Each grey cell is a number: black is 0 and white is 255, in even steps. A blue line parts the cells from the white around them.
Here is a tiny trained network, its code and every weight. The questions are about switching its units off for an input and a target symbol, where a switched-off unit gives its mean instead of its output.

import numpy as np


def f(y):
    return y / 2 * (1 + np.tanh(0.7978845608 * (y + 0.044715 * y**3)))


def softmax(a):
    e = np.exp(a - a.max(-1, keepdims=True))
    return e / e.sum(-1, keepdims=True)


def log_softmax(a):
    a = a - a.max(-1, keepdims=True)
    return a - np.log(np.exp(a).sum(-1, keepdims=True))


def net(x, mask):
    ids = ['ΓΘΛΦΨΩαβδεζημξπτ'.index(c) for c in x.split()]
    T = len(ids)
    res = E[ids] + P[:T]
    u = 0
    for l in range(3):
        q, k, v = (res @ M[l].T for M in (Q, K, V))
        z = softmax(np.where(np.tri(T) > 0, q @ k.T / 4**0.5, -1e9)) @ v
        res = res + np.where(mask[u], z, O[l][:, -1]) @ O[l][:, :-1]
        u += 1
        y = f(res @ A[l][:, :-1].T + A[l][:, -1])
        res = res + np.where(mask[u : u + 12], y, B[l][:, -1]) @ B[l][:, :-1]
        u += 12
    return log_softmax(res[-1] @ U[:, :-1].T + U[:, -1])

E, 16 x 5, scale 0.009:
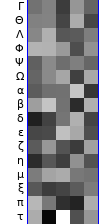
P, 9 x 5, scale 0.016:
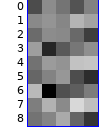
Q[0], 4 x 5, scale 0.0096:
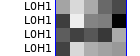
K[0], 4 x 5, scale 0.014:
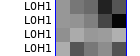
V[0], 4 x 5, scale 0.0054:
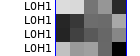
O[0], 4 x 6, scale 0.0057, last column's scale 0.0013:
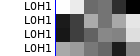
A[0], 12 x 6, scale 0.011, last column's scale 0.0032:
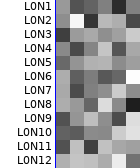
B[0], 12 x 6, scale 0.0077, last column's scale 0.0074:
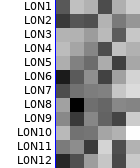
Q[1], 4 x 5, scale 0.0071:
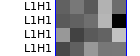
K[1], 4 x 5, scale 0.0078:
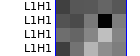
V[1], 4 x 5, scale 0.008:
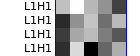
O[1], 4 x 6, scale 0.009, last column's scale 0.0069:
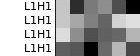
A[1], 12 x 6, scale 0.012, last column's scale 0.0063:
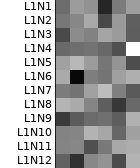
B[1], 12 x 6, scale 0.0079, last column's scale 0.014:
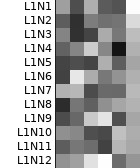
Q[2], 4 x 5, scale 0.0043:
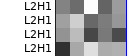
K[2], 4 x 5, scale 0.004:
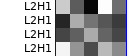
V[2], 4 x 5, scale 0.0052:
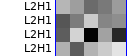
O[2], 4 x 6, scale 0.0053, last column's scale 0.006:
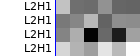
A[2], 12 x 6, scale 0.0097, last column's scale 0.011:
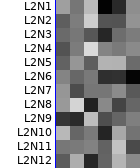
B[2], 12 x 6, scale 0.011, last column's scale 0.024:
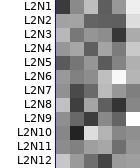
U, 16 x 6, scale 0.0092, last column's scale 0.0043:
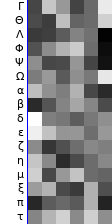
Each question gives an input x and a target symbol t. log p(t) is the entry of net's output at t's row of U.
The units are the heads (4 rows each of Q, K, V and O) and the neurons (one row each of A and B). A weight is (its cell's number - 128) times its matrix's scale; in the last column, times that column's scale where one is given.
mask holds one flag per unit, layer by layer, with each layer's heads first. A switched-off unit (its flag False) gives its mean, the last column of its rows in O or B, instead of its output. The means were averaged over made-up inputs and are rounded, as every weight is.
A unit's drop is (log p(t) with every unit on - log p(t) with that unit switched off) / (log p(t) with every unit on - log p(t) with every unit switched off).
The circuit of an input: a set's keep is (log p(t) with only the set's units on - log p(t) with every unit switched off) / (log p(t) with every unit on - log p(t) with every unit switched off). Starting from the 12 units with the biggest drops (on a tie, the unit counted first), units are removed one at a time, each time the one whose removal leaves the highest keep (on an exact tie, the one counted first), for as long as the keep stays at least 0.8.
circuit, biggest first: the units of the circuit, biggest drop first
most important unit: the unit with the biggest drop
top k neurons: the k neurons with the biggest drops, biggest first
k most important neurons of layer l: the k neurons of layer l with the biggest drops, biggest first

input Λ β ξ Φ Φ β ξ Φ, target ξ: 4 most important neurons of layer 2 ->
(L2N12 L2N1 L2N10 L2N6)
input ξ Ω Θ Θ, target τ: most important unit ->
L2N9
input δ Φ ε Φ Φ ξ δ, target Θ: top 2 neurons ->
(L0N12 L0N4)
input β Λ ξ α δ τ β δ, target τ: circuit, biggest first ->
(L2N9 L1N2)
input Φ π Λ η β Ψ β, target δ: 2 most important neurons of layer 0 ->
(L0N12 L0N9)
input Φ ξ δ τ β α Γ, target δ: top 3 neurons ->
(L0N12 L2N12 L2N1)
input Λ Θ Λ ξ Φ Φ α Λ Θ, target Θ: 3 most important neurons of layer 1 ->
(L1N1 L1N6 L1N9)
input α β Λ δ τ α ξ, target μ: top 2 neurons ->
(L0N7 L2N1)
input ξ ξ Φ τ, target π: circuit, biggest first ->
(L1H1 L0H1 L0N7)
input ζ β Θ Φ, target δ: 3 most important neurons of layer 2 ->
(L2N12 L2N1 L2N3)
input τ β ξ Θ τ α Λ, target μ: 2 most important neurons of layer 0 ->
(L0N7 L0N10)
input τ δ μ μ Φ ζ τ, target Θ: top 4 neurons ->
(L0N12 L2N10 L0N6 L1N2)
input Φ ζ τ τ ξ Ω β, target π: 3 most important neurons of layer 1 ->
(L1N6 L1N9 L1N3)
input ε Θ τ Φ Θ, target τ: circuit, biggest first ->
(L2N9)
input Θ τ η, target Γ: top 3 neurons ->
(L2N1 L0N1 L1N3)
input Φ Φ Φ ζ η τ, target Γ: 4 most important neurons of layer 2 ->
(L2N1 L2N2 L2N4 L2N10)
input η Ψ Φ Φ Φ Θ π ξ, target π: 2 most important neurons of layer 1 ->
(L1N3 L1N6)
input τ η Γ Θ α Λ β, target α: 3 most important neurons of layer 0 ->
(L0N6 L0N3 L0N5)
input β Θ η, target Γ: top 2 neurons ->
(L2N1 L1N3)
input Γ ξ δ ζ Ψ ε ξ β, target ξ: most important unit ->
L2H1
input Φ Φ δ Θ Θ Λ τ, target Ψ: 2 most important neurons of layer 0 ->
(L0N6 L0N1)
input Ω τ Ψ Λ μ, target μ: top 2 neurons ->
(L0N12 L1N12)
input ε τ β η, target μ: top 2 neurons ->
(L2N1 L0N11)
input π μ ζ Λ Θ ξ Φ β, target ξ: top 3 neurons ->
(L2N12 L0N6 L2N1)
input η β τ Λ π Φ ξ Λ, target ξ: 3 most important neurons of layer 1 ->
(L1N7 L1N4 L1N9)
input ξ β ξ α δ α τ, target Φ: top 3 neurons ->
(L1N6 L0N3 L0N6)
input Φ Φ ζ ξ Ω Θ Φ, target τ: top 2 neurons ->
(L1N6 L2N9)
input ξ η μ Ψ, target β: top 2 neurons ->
(L0N6 L0N11)
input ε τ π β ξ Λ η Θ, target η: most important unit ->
L0H1
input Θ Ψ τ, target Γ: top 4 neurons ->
(L2N1 L0N12 L2N2 L1N3)
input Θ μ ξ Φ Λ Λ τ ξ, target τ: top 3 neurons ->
(L1N6 L2N9 L0N6)
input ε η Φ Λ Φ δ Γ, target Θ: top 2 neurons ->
(L0N12 L2N10)
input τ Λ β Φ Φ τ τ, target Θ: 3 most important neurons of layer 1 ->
(L1N2 L1N1 L1N6)
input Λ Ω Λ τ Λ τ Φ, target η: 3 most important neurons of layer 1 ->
(L1N6 L1N9 L1N7)
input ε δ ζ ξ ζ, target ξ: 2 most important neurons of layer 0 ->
(L0N10 L0N3)
